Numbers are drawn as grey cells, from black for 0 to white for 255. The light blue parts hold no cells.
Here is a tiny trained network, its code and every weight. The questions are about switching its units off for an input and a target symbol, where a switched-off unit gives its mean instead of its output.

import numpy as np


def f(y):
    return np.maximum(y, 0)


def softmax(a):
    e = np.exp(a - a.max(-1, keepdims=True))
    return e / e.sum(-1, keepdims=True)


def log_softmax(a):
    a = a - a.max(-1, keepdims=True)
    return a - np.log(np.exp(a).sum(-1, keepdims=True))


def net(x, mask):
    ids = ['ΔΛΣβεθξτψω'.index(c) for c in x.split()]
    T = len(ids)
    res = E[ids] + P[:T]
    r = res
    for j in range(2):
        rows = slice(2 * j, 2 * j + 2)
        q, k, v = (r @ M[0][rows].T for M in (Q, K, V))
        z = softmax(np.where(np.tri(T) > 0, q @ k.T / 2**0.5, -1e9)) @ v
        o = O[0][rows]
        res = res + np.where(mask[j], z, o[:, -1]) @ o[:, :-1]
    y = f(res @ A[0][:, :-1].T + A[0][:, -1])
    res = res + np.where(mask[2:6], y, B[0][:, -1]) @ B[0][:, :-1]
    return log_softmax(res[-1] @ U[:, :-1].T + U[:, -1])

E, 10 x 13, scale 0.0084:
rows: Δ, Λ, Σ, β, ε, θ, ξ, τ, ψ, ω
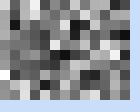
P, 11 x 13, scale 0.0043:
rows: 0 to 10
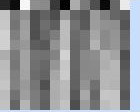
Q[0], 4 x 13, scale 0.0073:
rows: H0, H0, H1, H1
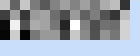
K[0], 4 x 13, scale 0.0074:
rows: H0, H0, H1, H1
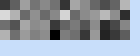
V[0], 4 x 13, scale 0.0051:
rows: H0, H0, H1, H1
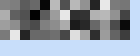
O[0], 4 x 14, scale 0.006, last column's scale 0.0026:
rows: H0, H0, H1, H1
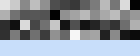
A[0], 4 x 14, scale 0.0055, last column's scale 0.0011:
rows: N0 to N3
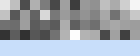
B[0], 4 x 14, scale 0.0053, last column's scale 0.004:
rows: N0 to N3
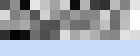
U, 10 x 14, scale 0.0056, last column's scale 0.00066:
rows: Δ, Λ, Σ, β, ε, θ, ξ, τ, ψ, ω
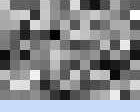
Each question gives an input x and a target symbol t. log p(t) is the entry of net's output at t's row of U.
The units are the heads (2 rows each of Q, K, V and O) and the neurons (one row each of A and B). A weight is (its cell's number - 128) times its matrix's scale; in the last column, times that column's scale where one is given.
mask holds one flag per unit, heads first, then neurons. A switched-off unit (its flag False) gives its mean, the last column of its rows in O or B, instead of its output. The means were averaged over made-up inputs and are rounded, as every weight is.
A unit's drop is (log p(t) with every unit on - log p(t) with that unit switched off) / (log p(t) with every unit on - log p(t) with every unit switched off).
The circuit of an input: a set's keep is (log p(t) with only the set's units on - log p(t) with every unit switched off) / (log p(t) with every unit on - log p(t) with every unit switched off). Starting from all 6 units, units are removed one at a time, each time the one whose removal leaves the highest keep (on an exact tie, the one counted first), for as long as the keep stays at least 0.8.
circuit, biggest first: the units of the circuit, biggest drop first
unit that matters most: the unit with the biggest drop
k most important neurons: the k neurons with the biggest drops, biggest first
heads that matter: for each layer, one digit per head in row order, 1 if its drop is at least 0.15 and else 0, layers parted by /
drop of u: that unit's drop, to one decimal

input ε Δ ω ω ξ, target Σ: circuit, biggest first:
[H0, N0, H1]
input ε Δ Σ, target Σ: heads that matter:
11
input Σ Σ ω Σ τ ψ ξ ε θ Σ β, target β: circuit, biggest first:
[H0, H1, N3]
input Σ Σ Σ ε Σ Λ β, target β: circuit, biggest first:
[H0, N3, H1]
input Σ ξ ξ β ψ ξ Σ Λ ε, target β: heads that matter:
11
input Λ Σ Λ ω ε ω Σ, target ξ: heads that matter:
11
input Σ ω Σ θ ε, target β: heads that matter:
10
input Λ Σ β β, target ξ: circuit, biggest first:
[H1, H0]
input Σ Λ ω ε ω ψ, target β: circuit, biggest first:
[H0, N3, H1]
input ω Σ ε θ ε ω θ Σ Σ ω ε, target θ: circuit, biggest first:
[H0, N3]
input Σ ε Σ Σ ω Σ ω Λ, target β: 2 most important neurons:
[N3, N0]
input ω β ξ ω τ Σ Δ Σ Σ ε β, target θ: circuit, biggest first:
[H0, H1, N3]
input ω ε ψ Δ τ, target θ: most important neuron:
[N3]
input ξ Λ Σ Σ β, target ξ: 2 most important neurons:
[N1, N2]
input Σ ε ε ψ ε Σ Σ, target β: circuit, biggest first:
[H0, H1, N3]
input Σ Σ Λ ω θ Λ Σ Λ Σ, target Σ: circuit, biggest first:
[H1, N0]
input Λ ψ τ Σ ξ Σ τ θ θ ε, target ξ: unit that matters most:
H0
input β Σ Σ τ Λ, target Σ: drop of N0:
0.8
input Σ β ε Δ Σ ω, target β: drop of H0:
0.7
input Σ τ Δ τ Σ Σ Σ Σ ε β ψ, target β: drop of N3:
0.4
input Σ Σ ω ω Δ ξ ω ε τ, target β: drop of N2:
0.0
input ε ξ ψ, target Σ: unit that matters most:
N0
